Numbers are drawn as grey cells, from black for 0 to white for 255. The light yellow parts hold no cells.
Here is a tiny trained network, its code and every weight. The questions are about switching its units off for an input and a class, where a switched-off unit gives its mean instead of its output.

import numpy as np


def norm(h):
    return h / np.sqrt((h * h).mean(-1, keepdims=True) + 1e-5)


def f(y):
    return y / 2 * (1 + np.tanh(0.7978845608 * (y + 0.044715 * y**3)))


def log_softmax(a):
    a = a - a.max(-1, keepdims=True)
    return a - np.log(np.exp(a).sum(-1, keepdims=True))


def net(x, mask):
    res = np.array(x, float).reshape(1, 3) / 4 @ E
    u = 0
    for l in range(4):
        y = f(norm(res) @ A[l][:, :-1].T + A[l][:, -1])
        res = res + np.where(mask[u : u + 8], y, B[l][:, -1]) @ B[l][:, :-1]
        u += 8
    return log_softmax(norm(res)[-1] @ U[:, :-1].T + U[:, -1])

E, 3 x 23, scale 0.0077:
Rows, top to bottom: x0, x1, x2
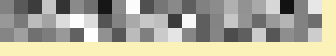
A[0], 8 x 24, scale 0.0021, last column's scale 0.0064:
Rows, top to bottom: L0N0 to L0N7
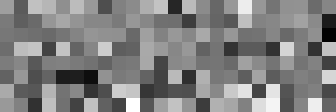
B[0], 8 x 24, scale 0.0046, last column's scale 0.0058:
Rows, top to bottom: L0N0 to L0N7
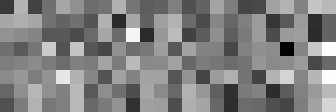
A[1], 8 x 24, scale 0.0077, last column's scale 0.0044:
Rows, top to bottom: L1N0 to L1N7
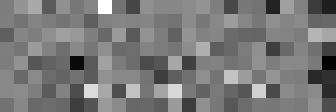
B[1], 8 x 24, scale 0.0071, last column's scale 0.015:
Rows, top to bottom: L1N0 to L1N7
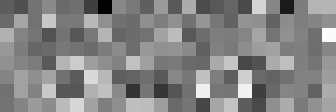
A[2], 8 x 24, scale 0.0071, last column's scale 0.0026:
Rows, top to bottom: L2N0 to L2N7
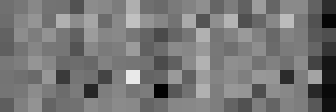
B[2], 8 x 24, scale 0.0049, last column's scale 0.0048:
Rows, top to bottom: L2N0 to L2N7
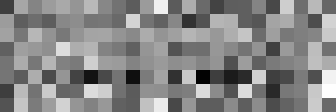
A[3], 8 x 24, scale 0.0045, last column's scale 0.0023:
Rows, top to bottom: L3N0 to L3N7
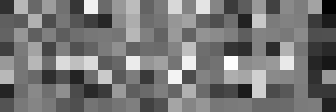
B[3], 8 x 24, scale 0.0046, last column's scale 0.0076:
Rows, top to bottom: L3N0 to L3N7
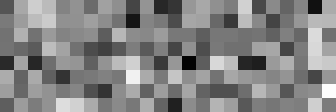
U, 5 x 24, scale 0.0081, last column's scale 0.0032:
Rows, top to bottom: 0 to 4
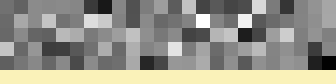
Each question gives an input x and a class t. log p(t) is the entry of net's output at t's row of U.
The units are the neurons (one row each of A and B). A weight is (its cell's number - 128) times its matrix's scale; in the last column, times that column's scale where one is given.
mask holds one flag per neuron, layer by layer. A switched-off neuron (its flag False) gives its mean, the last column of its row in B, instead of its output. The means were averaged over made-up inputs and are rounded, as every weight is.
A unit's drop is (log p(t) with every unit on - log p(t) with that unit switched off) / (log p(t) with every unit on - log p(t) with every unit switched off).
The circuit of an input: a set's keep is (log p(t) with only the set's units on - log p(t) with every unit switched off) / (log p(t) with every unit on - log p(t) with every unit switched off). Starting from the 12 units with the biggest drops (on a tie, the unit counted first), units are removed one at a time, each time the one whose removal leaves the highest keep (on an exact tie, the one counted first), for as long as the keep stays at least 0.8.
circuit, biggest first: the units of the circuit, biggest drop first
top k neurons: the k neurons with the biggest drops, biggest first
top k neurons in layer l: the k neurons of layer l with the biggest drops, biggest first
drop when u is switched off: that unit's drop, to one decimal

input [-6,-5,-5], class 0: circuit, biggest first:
(L1N0)
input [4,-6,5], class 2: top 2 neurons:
(L1N7 L1N4)
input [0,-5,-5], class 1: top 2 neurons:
(L1N5 L0N5)
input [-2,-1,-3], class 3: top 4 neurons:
(L1N2 L1N6 L3N5 L0N3)
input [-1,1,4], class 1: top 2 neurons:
(L1N6 L0N5)
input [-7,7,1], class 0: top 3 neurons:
(L1N0 L0N5 L1N7)
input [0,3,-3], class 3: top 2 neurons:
(L1N2 L0N5)
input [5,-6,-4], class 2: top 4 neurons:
(L0N3 L1N7 L1N0 L1N4)
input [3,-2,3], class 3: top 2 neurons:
(L1N0 L1N2)
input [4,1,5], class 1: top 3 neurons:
(L0N3 L1N6 L1N0)
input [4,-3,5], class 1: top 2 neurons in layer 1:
(L1N6 L1N0)
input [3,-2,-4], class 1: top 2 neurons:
(L1N0 L0N3)
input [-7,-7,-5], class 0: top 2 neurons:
(L1N0 L0N0)
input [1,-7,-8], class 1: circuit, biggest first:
(L2N6)
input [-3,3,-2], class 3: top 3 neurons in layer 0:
(L0N3 L0N5 L0N6)
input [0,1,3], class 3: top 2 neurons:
(L0N7 L3N5)
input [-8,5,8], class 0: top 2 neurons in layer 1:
(L1N0 L1N5)
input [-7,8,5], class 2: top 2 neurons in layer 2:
(L2N5 L2N1)
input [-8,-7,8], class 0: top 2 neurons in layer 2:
(L2N6 L2N4)
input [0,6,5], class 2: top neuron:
(L3N4)
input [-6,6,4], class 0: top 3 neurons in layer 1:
(L1N0 L1N7 L1N4)
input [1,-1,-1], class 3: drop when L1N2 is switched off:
0.3
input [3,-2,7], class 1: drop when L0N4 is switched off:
0.0
